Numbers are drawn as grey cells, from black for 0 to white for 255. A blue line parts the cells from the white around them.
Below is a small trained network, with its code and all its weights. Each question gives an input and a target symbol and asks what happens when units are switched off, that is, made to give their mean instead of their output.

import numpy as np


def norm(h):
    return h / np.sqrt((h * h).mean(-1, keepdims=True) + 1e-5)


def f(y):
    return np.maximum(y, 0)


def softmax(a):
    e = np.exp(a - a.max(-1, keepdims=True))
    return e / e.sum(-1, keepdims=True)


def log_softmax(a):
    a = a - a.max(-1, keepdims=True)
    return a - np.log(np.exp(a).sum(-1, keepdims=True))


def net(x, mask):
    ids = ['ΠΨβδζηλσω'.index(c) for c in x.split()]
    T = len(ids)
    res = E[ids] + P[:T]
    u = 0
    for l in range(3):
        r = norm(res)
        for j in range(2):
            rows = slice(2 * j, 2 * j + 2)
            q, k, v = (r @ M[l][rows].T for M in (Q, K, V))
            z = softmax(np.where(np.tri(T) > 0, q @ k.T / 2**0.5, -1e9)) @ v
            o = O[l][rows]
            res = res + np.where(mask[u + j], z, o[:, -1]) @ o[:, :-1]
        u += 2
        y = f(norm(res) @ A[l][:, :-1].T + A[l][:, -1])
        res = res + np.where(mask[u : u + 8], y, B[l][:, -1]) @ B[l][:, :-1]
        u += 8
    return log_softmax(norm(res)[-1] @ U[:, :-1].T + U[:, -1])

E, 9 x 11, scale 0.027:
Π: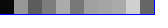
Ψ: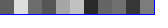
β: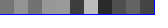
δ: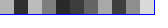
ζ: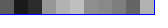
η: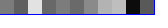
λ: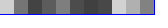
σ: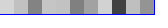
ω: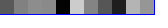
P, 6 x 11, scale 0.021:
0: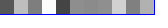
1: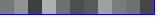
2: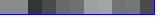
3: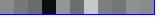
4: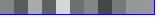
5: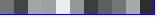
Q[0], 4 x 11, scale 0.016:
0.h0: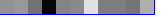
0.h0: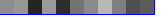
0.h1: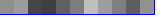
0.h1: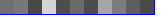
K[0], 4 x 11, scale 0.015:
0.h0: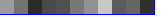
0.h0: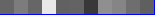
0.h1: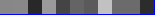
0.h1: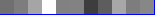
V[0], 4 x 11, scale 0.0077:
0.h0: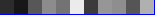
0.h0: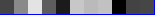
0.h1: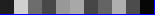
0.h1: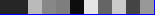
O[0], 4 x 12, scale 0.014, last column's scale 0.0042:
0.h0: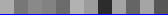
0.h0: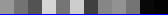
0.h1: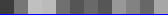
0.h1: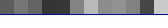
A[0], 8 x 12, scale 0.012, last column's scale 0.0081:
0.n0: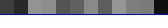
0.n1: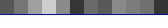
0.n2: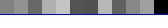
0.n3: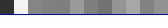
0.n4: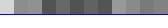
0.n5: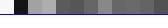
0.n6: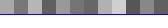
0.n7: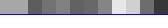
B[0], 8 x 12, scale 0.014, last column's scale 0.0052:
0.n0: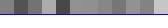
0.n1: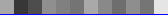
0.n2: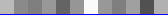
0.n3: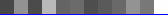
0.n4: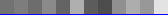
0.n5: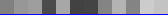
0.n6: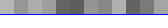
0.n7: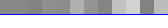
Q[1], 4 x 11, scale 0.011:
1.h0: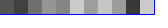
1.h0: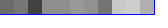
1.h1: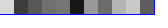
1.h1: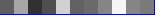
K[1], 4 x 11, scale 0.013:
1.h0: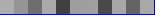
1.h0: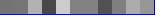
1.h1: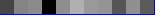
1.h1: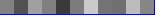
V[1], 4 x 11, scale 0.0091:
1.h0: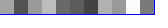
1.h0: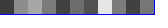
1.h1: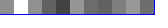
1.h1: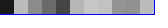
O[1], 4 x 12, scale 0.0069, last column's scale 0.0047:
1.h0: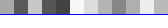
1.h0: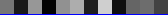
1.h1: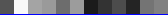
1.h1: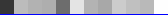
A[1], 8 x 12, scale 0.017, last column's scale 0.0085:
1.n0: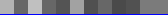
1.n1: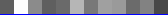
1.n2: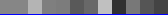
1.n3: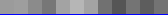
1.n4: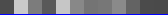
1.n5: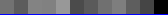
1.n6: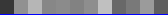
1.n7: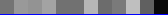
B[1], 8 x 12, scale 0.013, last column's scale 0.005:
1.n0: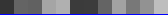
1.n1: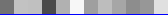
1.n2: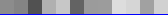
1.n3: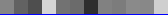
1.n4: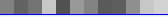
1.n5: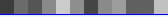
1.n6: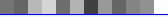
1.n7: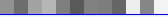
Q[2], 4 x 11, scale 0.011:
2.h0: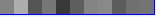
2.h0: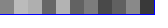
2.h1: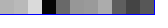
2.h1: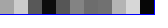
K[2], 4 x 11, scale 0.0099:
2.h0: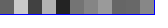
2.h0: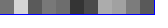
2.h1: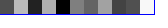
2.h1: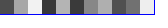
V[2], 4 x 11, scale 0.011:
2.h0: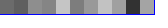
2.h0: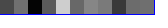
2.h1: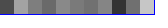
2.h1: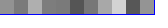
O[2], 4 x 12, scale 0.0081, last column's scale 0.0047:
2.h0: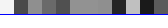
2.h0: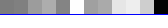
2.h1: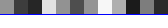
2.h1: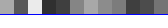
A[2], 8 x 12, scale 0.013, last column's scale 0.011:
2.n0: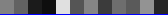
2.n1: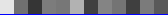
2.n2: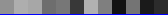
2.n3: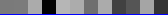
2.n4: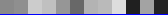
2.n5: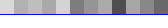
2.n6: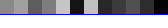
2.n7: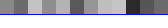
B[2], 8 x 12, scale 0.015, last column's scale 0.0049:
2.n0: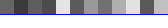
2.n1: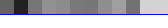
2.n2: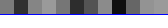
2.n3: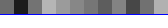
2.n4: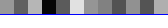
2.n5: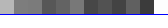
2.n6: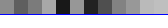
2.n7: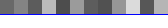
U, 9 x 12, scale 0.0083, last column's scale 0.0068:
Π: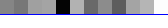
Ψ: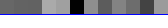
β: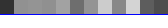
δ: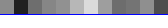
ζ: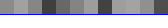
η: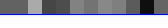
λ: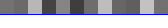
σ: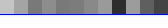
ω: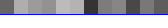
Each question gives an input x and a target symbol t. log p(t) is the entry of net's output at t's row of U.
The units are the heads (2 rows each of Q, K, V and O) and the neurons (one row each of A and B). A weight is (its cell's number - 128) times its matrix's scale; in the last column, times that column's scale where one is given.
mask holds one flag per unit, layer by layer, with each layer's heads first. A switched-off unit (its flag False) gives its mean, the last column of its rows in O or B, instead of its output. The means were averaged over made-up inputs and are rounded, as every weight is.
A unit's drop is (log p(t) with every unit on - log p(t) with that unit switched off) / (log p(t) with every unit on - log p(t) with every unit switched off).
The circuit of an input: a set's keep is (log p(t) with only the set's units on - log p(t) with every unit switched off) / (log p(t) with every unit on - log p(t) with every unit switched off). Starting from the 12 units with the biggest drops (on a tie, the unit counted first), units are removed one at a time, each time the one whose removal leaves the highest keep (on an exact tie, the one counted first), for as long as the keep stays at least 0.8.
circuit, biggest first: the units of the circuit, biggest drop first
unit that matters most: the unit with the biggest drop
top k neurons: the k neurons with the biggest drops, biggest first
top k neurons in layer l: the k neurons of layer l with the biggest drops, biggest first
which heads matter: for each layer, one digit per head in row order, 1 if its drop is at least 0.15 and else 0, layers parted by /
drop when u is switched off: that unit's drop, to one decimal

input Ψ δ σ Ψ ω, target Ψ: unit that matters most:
0.h1
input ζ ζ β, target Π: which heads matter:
10 / 10 / 00
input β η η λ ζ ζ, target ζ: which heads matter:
10 / 10 / 01
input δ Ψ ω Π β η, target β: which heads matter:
11 / 00 / 01
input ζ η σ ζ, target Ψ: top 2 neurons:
[1.n1; 2.n0]
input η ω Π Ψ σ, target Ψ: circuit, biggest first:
[0.h1; 0.n1]
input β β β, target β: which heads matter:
10 / 00 / 10
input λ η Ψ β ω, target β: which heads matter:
10 / 00 / 00
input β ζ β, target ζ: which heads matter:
10 / 01 / 00
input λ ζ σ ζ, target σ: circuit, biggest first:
[0.h1; 0.h0; 2.n5; 0.n2]
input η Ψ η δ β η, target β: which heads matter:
11 / 10 / 00
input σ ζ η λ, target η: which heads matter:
11 / 00 / 01
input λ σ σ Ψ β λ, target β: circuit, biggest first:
[0.h0; 0.n7]
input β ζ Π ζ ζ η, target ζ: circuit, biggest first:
[0.h0; 0.h1]
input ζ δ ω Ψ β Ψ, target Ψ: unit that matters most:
1.h1
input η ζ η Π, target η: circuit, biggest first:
[2.h1; 0.h0]
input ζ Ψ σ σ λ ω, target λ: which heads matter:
10 / 00 / 00
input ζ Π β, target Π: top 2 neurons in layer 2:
[2.n6; 2.n0]
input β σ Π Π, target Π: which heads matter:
00 / 10 / 00
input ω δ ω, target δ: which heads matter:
01 / 00 / 00
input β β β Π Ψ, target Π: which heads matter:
10 / 00 / 00
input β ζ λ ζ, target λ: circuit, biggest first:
[0.h0]
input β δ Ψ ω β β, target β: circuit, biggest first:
[0.h0; 2.h0]
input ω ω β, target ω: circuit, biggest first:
[0.h0; 0.h1]
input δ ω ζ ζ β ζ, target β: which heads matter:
11 / 00 / 10
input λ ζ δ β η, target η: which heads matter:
00 / 00 / 01
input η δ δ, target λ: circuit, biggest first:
[0.n5]
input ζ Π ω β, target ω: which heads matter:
10 / 00 / 00
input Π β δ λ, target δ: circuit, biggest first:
[0.h1; 0.h0; 2.n1]
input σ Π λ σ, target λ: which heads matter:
10 / 00 / 10
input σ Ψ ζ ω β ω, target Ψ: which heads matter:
11 / 01 / 00
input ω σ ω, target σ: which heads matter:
11 / 00 / 00
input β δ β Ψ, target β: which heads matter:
10 / 10 / 00
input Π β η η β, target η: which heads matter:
11 / 10 / 01
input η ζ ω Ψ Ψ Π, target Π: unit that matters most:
1.h0
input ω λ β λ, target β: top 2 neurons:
[0.n7; 2.n5]
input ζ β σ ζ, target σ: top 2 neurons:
[0.n2; 2.n5]
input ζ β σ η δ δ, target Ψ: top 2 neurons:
[2.n0; 2.n3]
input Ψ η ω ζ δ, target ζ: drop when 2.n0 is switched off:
0.1
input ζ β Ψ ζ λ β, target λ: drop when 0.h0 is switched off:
1.0
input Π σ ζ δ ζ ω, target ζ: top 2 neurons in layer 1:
[1.n6; 1.n4]
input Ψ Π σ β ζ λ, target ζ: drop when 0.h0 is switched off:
0.2
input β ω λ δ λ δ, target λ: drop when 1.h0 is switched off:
0.0
